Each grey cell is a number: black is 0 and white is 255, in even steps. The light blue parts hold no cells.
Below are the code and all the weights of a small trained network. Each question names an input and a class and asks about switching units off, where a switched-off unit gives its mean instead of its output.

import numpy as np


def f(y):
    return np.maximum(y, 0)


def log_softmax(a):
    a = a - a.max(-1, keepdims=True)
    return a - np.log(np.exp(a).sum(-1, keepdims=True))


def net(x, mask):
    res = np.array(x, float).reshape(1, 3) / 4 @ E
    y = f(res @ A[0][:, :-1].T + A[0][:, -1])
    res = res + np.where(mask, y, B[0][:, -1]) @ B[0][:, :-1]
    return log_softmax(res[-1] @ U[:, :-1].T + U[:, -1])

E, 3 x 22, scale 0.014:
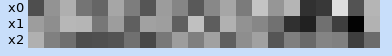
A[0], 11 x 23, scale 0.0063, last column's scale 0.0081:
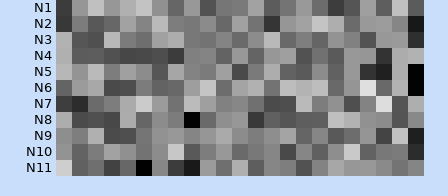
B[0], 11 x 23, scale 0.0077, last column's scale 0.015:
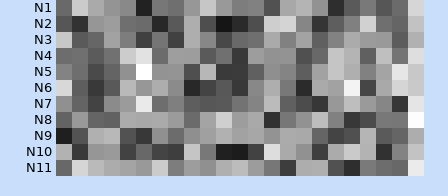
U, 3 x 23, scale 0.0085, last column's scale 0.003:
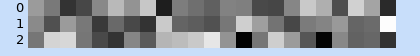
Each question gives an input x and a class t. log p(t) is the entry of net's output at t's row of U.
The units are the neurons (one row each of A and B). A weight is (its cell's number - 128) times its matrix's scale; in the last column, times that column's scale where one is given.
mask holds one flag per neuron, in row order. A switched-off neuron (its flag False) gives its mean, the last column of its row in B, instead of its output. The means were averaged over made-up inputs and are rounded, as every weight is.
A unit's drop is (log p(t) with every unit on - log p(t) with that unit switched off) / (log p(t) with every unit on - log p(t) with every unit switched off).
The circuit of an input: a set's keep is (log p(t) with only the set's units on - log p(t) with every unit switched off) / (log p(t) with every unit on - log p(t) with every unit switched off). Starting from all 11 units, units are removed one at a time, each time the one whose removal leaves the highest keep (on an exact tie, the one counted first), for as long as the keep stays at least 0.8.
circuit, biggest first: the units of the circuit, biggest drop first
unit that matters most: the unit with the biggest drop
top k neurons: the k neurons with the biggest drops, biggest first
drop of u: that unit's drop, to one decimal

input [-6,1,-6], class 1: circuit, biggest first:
N10
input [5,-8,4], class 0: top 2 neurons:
N6, N10
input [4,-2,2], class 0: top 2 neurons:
N6, N10
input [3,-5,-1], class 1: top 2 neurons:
N2, N5
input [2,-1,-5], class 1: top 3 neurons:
N8, N6, N5
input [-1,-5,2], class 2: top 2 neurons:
N11, N6
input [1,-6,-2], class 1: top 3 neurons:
N2, N5, N6
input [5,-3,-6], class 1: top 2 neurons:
N2, N8
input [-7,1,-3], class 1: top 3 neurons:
N10, N6, N3
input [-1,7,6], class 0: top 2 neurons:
N5, N4
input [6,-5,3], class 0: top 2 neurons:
N6, N10
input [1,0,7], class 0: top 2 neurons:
N4, N1
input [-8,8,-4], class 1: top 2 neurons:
N10, N3
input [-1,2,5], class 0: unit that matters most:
N4
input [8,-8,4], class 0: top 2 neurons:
N6, N10
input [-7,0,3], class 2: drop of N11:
0.2
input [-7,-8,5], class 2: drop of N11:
0.5
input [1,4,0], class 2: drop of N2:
0.5
